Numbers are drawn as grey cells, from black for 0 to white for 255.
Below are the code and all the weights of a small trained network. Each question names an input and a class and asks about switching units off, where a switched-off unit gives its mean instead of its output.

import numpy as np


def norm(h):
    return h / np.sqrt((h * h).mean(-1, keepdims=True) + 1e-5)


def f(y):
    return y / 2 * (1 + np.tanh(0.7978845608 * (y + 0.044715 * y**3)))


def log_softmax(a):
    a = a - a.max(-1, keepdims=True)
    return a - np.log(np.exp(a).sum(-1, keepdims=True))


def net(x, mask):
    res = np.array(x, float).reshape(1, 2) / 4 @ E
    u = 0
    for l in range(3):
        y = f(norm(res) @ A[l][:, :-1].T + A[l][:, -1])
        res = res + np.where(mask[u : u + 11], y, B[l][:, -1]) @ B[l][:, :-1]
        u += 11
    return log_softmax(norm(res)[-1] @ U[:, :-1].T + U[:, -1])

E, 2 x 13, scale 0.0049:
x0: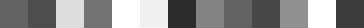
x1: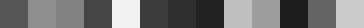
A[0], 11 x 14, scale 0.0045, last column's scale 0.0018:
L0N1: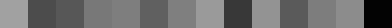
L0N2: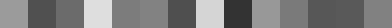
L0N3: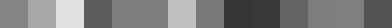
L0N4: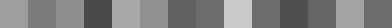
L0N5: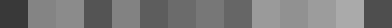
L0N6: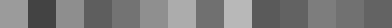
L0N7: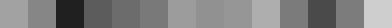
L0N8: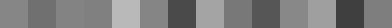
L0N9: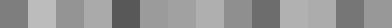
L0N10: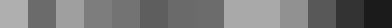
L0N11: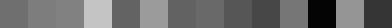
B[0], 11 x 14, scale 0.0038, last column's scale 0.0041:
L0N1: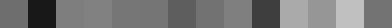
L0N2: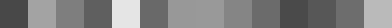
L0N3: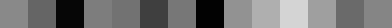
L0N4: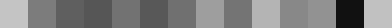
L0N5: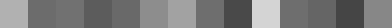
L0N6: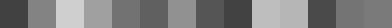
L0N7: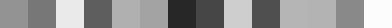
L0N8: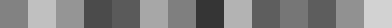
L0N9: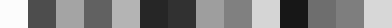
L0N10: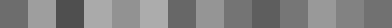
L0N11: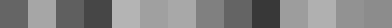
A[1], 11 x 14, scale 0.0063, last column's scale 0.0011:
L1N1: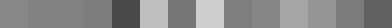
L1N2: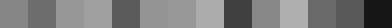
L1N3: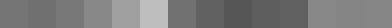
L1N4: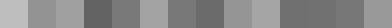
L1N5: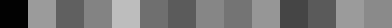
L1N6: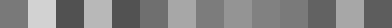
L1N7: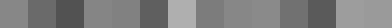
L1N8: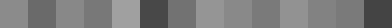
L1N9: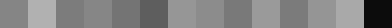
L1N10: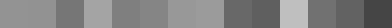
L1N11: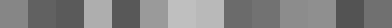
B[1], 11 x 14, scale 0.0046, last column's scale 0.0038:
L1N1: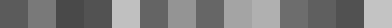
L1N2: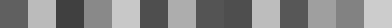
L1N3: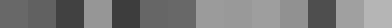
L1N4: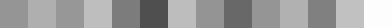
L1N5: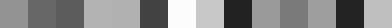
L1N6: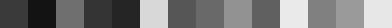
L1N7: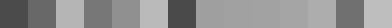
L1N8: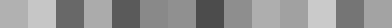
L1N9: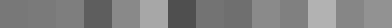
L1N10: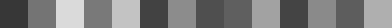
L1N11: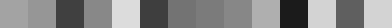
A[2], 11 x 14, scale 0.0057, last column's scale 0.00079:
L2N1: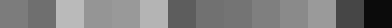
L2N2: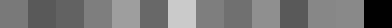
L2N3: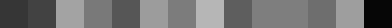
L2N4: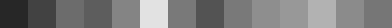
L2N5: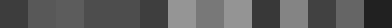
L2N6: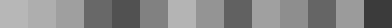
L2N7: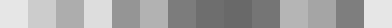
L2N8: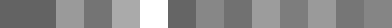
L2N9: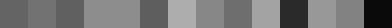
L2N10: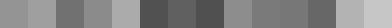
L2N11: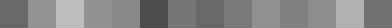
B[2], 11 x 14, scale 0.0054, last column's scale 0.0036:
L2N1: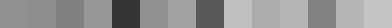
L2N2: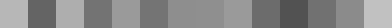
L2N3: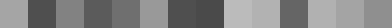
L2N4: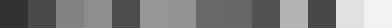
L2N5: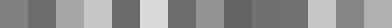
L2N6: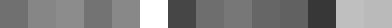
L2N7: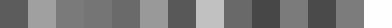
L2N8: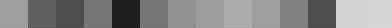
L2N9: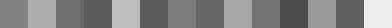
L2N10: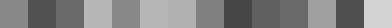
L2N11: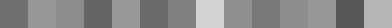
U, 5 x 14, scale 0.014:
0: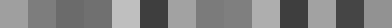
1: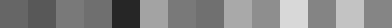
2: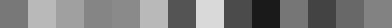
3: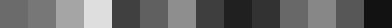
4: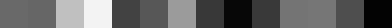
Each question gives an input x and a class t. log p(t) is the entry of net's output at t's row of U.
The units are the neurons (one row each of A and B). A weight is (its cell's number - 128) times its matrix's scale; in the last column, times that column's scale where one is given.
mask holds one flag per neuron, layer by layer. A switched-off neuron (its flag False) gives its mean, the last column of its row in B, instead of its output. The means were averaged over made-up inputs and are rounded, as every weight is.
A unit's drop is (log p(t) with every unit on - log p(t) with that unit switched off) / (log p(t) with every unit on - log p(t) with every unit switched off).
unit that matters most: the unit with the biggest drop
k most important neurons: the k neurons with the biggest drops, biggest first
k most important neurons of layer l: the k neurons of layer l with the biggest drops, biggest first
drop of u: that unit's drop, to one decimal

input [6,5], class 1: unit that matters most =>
L0N9
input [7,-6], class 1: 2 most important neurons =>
(L0N8 L1N5)
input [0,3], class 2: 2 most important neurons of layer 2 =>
(L2N6 L2N7)
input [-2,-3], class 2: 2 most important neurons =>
(L0N9 L0N7)
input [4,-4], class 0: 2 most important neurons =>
(L0N7 L1N6)
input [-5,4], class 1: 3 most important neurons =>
(L0N9 L1N6 L0N2)
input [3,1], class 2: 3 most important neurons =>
(L0N8 L1N6 L1N4)
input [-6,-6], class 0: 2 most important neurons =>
(L1N11 L0N8)
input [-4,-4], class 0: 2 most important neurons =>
(L0N8 L1N11)
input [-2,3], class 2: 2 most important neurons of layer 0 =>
(L0N2 L0N4)
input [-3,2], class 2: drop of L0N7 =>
1.7
